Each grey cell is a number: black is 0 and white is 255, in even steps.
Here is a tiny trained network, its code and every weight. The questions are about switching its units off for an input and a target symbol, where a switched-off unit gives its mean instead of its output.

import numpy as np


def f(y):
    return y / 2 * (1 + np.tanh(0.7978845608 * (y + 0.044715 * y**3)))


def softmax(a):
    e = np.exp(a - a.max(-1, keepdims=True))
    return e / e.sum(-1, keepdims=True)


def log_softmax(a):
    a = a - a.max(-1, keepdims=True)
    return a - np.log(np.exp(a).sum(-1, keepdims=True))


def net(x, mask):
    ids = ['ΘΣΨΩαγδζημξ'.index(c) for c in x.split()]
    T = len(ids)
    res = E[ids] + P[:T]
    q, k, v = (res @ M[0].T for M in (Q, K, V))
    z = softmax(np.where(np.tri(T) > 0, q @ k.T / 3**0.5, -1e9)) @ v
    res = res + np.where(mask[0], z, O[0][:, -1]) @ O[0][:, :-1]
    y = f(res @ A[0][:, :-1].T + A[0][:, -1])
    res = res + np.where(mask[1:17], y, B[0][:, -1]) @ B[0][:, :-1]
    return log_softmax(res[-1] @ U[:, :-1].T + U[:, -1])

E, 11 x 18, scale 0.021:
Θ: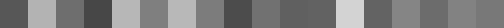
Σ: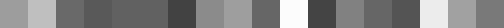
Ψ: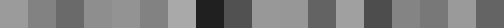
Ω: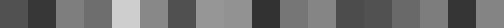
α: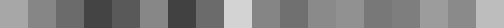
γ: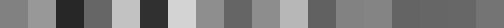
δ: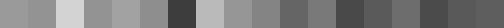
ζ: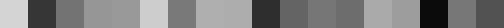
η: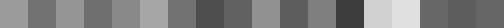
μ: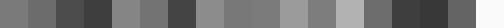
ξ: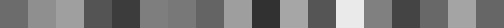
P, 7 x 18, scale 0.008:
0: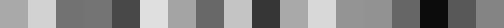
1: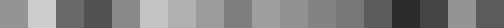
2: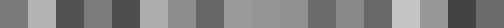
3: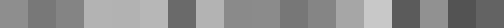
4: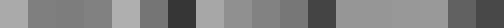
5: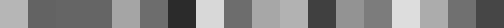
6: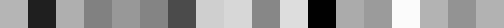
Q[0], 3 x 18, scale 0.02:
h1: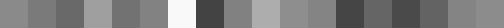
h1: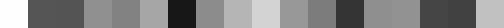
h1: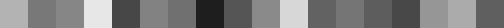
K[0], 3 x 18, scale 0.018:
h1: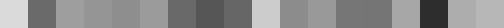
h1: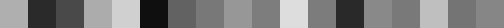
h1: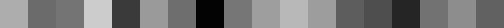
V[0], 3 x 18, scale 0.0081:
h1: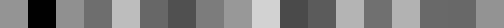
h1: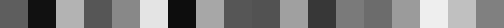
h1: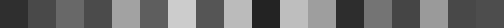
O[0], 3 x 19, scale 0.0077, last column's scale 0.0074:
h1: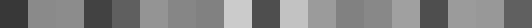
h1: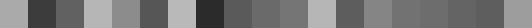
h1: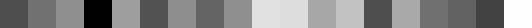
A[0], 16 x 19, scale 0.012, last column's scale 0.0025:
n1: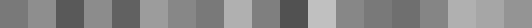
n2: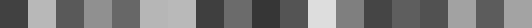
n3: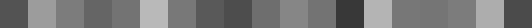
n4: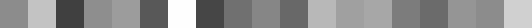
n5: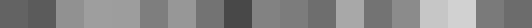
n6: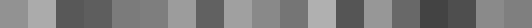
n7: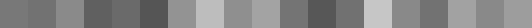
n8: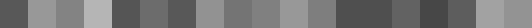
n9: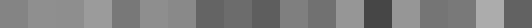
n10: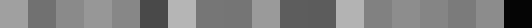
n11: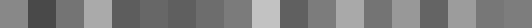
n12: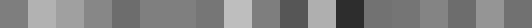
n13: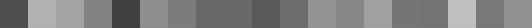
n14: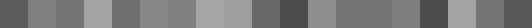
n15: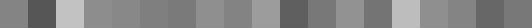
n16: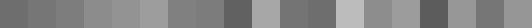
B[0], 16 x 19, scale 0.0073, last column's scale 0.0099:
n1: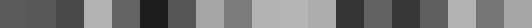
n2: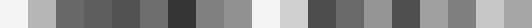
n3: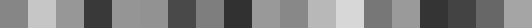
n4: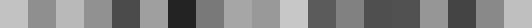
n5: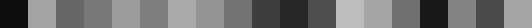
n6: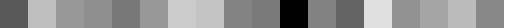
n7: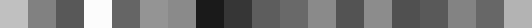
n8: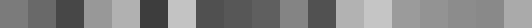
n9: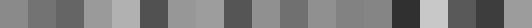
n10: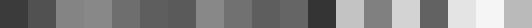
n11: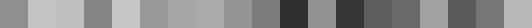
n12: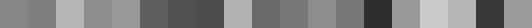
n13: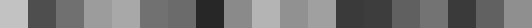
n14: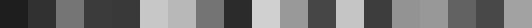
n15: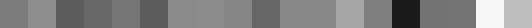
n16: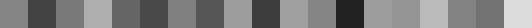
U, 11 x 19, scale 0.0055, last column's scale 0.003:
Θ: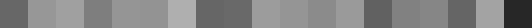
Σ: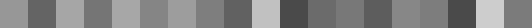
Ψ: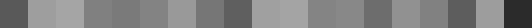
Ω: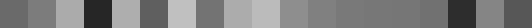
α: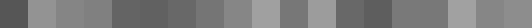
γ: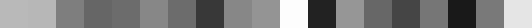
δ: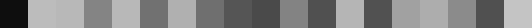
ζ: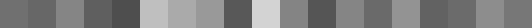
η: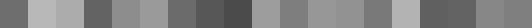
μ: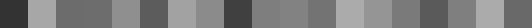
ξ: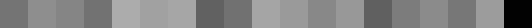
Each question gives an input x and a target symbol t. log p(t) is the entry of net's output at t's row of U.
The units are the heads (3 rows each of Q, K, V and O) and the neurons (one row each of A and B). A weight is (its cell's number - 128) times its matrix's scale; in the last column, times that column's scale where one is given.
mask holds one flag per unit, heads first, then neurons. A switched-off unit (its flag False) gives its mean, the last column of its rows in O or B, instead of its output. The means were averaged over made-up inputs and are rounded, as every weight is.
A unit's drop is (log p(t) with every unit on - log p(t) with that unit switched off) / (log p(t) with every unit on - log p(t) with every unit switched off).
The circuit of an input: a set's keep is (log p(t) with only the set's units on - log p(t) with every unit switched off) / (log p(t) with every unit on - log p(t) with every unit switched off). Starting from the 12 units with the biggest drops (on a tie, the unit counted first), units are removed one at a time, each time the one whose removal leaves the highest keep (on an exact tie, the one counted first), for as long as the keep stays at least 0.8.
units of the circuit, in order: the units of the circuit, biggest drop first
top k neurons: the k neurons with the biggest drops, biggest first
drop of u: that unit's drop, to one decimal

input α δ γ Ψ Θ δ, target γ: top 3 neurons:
n6, n7, n15
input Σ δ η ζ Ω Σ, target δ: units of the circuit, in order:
h1, n5
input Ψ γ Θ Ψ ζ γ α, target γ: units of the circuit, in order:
n6
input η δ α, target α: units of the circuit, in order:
h1, n1
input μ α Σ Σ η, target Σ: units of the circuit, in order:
h1, n11
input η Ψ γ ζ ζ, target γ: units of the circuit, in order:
h1, n6, n7
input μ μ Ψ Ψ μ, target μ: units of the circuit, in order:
h1, n8
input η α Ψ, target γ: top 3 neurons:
n6, n2, n4
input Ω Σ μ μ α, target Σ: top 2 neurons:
n11, n10
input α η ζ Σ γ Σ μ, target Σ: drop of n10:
0.1
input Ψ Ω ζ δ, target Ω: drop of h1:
0.8
